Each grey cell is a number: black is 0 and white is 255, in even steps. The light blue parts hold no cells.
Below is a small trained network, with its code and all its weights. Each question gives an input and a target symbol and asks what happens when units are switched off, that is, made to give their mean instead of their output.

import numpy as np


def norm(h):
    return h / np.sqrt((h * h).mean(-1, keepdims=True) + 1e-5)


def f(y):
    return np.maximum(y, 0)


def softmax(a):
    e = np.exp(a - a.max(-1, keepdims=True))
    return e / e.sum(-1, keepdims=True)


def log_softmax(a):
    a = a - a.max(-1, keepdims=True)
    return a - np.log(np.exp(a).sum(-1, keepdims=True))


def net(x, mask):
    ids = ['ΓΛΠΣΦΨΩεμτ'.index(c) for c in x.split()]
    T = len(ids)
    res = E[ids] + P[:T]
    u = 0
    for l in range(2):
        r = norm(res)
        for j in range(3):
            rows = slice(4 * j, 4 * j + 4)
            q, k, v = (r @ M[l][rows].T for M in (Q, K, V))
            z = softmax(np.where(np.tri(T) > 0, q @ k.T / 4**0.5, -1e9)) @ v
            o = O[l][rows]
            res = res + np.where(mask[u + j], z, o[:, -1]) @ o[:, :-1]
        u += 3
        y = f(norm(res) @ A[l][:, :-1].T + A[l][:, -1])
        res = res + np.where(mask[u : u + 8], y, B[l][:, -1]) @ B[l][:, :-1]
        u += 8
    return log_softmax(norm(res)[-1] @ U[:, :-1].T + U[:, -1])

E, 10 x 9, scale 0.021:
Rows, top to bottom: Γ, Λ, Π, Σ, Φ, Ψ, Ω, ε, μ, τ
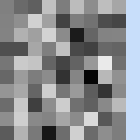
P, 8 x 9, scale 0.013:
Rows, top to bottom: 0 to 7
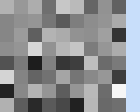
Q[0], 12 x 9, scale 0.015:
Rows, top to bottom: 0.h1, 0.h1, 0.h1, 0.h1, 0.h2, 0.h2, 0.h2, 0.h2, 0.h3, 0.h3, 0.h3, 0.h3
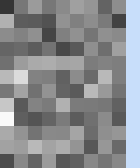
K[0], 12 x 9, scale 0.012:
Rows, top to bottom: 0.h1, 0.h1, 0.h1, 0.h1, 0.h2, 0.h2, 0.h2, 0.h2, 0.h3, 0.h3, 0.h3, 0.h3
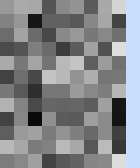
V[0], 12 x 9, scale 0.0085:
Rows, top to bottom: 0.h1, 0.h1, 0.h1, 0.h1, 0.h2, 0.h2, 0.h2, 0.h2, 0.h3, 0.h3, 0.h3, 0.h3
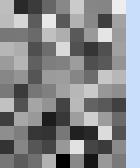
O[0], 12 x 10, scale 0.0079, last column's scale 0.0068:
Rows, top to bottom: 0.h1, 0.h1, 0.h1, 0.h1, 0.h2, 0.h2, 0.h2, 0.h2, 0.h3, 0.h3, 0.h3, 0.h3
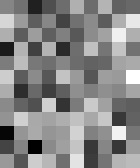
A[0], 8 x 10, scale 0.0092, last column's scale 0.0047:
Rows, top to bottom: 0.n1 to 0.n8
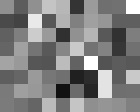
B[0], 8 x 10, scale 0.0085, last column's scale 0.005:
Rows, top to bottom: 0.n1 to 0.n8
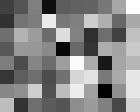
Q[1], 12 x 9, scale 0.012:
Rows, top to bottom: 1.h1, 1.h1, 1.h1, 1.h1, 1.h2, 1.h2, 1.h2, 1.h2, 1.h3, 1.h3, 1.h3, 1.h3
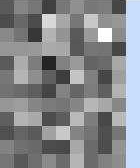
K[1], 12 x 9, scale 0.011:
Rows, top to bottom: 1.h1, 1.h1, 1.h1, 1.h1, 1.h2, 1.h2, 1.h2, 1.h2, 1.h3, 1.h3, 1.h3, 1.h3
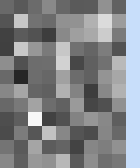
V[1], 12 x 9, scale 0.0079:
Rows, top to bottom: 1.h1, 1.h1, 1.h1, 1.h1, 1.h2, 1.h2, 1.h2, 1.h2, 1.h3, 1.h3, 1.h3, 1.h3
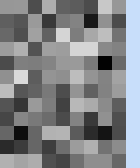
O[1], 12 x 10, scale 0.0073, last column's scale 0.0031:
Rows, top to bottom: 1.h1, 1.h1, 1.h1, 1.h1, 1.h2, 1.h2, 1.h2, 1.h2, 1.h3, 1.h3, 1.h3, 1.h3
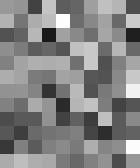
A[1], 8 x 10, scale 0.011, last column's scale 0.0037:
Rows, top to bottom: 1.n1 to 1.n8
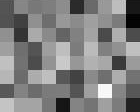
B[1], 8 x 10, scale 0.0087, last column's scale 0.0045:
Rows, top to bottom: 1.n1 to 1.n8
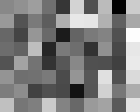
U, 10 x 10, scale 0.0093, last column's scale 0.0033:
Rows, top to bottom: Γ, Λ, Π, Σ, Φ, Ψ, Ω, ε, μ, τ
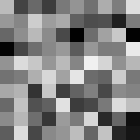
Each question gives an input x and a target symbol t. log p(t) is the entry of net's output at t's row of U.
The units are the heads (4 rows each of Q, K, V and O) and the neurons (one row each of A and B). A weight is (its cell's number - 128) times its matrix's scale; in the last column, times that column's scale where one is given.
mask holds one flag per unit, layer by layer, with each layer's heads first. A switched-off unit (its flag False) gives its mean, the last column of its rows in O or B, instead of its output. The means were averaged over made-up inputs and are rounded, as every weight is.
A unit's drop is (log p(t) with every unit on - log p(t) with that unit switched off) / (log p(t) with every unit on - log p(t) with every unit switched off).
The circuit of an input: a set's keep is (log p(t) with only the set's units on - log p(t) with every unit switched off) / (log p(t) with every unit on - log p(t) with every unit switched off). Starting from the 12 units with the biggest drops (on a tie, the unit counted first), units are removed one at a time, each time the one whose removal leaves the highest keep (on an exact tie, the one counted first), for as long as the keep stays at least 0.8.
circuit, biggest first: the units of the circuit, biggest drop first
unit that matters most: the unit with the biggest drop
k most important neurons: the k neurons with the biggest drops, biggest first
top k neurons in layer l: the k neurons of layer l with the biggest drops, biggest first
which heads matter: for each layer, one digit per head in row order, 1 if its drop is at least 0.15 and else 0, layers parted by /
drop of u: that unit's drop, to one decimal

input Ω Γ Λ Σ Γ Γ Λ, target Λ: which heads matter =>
000 / 100
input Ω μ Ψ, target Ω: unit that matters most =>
0.h1
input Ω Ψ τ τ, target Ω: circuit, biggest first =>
(1.h1; 0.h2; 0.h3)
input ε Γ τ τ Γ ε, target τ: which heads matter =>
101 / 000
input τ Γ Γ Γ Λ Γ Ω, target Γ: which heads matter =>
010 / 000
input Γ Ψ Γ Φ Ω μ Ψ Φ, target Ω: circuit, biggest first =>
(0.h1; 1.h1)
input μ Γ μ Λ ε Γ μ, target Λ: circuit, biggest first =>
(0.h1; 1.h3)
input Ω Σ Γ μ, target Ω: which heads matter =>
100 / 100
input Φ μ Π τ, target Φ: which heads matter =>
001 / 001
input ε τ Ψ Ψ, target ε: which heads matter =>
010 / 010
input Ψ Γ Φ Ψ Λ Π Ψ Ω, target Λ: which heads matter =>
101 / 000
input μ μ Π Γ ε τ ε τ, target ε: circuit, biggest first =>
(0.h2; 1.h2)
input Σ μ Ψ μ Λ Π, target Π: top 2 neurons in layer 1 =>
(1.n3; 1.n6)
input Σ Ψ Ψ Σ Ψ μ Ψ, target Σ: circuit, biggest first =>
(1.h3; 0.h1)
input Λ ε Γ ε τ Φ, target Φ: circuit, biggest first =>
(1.h3)
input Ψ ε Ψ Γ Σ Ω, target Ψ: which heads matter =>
001 / 000
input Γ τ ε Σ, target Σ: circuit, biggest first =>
(1.h3; 0.n2)
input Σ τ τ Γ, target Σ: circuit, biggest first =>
(0.h3; 1.h3)
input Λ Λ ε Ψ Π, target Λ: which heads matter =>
100 / 000
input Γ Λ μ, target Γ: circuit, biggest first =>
(0.h2)
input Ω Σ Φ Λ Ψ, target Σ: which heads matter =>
110 / 011
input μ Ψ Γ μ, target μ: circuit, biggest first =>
(0.h3; 0.n5)
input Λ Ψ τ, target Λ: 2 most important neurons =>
(0.n3; 0.n1)
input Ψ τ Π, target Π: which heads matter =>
100 / 000
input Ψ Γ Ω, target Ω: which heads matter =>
100 / 100
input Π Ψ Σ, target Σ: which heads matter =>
000 / 000
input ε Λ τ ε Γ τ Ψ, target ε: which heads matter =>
011 / 010
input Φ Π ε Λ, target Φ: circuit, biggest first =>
(0.h3)
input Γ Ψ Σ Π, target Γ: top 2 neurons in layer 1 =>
(1.n1; 1.n6)
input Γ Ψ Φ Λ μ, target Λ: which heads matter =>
001 / 100
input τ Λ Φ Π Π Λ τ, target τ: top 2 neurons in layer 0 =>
(0.n2; 0.n7)
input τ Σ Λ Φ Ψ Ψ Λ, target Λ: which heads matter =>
100 / 000
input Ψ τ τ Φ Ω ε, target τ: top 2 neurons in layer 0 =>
(0.n4; 0.n7)
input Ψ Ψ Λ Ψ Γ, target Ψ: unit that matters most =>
0.h3
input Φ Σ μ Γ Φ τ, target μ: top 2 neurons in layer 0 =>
(0.n5; 0.n1)
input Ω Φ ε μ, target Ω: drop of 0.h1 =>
0.5
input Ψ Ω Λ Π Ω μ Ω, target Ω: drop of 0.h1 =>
0.2
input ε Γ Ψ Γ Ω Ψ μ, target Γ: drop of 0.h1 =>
0.3
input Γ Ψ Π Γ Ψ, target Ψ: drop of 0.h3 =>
0.5
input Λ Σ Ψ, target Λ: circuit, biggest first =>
(0.h1)
